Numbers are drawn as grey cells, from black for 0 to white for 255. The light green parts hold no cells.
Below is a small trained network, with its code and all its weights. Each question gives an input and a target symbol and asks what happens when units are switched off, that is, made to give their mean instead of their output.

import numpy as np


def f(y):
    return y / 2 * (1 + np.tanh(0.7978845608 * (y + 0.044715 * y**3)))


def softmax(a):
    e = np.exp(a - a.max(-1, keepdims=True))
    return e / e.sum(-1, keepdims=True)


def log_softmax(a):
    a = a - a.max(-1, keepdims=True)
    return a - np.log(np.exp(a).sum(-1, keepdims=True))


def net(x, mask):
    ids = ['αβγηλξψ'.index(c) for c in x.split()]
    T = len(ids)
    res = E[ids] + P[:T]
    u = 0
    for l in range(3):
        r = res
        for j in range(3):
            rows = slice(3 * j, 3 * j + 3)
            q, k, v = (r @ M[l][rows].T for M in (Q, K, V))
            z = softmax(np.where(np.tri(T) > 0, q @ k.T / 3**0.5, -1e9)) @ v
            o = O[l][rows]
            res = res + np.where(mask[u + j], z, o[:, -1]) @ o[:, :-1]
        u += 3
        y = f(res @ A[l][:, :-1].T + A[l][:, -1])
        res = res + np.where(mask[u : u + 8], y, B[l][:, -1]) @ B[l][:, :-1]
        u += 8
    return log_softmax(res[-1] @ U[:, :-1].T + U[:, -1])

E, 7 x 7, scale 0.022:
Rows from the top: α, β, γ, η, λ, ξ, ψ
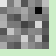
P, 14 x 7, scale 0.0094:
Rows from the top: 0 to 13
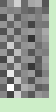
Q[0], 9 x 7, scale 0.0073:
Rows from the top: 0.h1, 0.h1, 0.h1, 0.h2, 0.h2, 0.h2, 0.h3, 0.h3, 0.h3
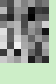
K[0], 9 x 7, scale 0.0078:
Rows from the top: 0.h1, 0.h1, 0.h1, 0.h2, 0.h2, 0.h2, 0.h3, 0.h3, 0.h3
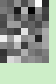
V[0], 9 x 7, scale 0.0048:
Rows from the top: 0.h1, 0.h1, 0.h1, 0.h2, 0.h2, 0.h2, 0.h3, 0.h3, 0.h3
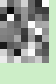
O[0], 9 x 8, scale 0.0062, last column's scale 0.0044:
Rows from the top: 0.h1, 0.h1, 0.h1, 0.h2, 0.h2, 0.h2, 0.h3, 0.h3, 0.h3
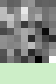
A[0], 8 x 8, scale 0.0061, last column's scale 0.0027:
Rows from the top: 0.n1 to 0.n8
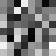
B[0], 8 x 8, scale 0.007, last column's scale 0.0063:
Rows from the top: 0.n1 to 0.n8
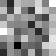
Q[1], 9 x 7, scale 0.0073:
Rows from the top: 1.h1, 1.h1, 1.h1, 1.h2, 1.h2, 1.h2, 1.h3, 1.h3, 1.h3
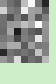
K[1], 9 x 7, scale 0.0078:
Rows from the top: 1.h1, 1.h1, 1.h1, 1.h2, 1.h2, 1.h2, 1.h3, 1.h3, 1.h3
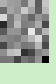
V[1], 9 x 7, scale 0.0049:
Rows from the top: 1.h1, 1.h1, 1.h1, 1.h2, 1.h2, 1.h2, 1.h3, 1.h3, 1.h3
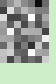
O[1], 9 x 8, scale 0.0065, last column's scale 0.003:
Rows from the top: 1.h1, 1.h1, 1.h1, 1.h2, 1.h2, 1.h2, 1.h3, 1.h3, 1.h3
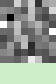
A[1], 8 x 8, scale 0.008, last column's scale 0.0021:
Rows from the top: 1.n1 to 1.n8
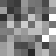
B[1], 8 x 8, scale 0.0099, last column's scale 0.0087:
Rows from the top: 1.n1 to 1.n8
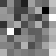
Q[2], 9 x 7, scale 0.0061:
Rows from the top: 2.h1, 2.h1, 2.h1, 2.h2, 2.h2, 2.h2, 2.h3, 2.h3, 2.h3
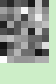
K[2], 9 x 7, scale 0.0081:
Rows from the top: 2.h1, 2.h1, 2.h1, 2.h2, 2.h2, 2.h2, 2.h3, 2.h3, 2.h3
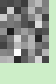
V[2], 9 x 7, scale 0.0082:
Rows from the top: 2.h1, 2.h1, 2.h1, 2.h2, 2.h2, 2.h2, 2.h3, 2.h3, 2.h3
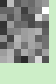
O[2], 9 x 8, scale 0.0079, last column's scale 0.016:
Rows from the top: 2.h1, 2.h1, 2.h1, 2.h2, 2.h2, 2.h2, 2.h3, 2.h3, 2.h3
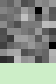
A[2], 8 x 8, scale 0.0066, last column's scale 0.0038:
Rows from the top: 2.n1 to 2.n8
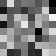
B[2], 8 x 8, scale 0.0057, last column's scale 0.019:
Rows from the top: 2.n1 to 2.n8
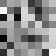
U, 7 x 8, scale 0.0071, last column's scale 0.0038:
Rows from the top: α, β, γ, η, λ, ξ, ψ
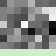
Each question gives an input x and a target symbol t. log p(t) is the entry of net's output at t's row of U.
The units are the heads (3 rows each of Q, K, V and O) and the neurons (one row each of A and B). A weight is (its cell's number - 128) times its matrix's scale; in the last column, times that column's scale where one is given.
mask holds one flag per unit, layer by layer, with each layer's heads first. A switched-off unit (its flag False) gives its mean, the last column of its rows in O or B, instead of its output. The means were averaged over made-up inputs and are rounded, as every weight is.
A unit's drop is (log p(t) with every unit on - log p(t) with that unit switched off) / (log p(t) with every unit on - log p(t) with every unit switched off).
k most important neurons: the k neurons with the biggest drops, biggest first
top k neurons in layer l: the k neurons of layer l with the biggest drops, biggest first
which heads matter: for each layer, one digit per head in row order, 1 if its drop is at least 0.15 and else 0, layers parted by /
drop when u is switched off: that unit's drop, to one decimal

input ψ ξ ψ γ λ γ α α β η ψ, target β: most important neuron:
[1.n2]
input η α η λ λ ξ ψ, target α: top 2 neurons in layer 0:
[0.n2; 0.n4]
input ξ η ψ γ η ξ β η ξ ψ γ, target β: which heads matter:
000 / 000 / 001
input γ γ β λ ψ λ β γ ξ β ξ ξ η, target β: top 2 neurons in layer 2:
[2.n5; 2.n7]
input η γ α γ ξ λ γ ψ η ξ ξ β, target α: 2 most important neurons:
[2.n3; 0.n1]
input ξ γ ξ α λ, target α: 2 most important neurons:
[0.n2; 0.n4]
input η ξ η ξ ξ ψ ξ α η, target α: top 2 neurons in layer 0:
[0.n2; 0.n4]
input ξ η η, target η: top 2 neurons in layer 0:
[0.n7; 0.n8]
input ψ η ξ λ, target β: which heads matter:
000 / 000 / 000
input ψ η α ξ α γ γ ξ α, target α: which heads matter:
000 / 000 / 100
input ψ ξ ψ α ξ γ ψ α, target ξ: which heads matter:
000 / 001 / 101
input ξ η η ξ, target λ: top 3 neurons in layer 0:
[0.n5; 0.n7; 0.n8]
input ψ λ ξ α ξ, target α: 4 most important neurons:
[1.n1; 0.n2; 2.n6; 0.n4]
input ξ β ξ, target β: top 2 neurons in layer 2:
[2.n8; 2.n7]
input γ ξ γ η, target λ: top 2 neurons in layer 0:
[0.n6; 0.n1]
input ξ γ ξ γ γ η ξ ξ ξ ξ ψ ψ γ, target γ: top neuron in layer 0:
[0.n1]
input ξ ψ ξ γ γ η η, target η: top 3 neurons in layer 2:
[2.n2; 2.n6; 2.n1]
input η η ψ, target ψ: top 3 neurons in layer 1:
[1.n1; 1.n7; 1.n2]
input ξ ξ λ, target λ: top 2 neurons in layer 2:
[2.n3; 2.n1]
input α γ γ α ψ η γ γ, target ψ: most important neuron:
[1.n2]
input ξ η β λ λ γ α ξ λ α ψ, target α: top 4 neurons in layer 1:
[1.n1; 1.n3; 1.n8; 1.n5]
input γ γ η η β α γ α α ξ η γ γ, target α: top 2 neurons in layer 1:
[1.n1; 1.n3]
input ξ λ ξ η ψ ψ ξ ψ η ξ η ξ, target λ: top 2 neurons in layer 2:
[2.n8; 2.n5]
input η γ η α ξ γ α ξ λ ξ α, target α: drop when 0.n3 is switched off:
0.0
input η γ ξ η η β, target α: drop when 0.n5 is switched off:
-0.1
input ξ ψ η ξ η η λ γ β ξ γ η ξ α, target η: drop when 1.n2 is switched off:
0.1
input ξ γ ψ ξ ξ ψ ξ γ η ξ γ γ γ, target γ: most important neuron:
[2.n8]
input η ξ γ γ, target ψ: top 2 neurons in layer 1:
[1.n2; 1.n1]
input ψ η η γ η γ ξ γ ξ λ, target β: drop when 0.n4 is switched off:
0.2
